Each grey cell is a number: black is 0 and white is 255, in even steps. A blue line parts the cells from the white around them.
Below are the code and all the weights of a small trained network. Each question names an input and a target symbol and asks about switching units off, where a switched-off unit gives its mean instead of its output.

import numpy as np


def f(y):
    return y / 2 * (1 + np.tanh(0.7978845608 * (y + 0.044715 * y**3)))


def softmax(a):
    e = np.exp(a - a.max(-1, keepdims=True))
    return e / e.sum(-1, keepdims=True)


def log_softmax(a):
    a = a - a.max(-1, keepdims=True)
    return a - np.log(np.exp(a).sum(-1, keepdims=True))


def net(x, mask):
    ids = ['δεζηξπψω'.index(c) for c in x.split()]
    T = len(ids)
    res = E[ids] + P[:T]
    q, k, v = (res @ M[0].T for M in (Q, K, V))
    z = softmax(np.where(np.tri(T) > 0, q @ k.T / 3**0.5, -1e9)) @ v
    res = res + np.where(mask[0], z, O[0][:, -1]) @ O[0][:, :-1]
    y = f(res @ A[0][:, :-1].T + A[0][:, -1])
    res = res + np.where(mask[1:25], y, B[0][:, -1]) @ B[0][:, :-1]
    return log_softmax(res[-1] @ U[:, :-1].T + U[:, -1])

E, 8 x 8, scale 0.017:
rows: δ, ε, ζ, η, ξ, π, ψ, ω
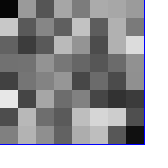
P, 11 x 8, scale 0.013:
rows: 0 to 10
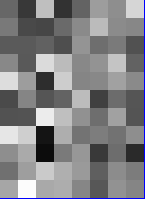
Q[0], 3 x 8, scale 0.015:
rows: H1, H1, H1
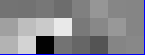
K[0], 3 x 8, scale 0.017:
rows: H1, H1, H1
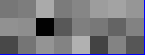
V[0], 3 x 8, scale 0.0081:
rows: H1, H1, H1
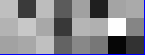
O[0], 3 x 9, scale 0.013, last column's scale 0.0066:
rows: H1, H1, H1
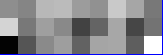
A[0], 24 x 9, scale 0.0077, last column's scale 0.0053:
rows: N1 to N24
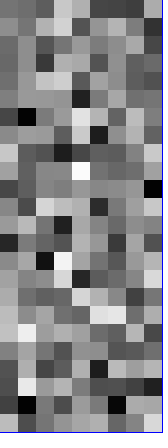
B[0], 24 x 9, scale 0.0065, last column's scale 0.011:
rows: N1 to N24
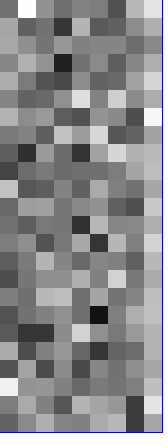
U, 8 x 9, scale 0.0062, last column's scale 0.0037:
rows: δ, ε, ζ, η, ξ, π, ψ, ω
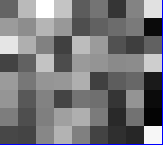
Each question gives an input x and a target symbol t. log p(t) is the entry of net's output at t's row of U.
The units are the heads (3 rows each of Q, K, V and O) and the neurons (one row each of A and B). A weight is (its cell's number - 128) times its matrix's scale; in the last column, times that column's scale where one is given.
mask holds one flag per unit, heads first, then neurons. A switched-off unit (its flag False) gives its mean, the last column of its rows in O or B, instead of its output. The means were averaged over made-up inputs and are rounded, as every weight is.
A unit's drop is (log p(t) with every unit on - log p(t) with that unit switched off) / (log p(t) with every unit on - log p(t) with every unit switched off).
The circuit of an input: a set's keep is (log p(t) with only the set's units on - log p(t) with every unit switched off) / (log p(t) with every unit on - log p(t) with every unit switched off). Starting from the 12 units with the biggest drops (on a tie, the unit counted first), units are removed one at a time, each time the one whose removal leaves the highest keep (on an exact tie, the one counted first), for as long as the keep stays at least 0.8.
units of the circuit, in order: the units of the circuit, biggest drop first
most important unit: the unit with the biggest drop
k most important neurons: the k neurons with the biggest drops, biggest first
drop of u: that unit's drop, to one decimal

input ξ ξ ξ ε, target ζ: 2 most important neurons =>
[N23, N7]
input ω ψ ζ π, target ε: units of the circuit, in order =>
[H1, N9]
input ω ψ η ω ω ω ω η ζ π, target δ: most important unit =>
N1
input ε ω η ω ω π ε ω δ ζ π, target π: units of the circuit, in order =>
[H1, N9]
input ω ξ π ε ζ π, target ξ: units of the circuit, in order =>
[H1, N18]
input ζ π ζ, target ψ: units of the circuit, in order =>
[H1, N19, N8]
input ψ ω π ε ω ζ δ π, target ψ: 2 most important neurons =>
[N19, N8]
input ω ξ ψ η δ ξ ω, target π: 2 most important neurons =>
[N9, N13]
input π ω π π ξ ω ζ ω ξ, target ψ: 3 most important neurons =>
[N19, N8, N7]
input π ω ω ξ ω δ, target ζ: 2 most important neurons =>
[N7, N23]
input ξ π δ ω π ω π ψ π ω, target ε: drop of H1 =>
0.8
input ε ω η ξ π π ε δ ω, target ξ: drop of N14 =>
-0.1
